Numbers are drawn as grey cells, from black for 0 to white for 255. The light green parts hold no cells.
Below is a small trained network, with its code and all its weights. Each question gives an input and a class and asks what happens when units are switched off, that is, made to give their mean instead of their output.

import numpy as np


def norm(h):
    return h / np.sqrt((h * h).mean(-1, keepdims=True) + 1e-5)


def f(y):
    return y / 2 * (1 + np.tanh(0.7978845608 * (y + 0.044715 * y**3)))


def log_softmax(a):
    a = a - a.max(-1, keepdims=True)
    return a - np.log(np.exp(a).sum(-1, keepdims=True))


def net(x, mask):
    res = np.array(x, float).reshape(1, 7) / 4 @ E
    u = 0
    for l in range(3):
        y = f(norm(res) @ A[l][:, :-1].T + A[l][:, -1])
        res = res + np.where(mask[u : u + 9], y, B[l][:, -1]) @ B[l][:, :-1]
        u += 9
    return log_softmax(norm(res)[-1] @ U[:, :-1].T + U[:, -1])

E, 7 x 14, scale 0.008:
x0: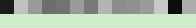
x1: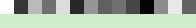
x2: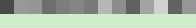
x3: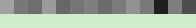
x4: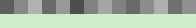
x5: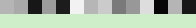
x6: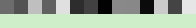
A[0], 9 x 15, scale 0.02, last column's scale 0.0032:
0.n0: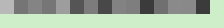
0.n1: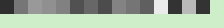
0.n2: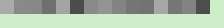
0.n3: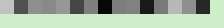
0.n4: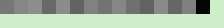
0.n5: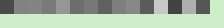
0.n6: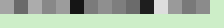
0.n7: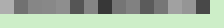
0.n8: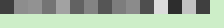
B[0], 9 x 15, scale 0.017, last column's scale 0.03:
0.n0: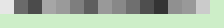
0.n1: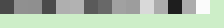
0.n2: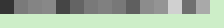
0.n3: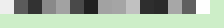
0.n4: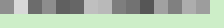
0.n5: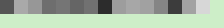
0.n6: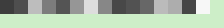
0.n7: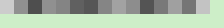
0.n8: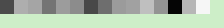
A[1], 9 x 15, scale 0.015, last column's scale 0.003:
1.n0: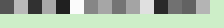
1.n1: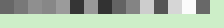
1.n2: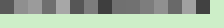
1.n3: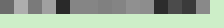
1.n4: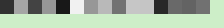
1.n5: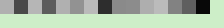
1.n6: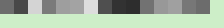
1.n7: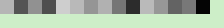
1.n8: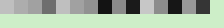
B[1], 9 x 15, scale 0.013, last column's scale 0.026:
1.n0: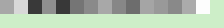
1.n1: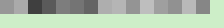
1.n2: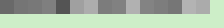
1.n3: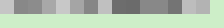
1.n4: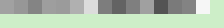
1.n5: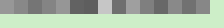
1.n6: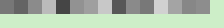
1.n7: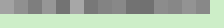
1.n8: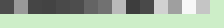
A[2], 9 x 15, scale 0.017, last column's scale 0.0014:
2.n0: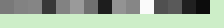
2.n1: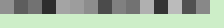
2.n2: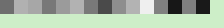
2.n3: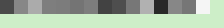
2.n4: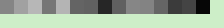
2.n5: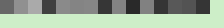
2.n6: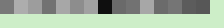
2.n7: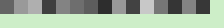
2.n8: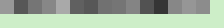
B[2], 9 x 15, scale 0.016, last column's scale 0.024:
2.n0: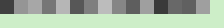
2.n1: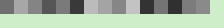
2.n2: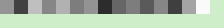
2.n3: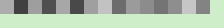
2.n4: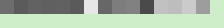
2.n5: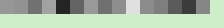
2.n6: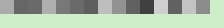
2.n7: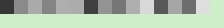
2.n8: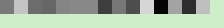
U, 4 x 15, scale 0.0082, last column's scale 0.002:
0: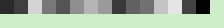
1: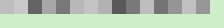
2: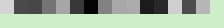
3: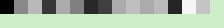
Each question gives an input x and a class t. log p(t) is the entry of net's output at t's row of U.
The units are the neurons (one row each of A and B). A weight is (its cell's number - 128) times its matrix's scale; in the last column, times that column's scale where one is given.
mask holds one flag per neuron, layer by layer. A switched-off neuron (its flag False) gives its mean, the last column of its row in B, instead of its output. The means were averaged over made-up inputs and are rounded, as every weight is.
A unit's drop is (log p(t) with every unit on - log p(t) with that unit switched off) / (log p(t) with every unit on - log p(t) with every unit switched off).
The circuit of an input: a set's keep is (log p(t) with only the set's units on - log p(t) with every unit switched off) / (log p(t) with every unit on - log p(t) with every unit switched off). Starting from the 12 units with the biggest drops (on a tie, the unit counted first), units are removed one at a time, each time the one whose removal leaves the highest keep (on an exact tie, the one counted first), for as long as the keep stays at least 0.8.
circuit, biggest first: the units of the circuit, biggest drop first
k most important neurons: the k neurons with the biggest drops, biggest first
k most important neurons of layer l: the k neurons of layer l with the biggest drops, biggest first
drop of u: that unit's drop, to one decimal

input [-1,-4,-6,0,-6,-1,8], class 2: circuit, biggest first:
0.n3
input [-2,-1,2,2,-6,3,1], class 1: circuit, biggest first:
0.n3; 0.n1; 0.n8
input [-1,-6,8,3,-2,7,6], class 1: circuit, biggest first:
0.n3; 0.n1; 0.n8
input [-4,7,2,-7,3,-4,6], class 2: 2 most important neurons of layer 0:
0.n3; 0.n0
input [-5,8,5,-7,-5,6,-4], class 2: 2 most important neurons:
0.n6; 0.n1
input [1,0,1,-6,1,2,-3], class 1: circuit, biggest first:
0.n3; 0.n8; 0.n1
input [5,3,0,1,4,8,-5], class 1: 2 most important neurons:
0.n3; 0.n6
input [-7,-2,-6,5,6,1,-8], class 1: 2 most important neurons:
0.n3; 0.n6
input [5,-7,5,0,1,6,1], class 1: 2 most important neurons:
0.n1; 0.n8
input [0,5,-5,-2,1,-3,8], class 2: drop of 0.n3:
1.5
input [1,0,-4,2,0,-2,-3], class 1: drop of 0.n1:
1.1
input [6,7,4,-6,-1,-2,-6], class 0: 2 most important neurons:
0.n6; 1.n6
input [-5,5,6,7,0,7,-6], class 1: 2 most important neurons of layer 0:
0.n3; 0.n6
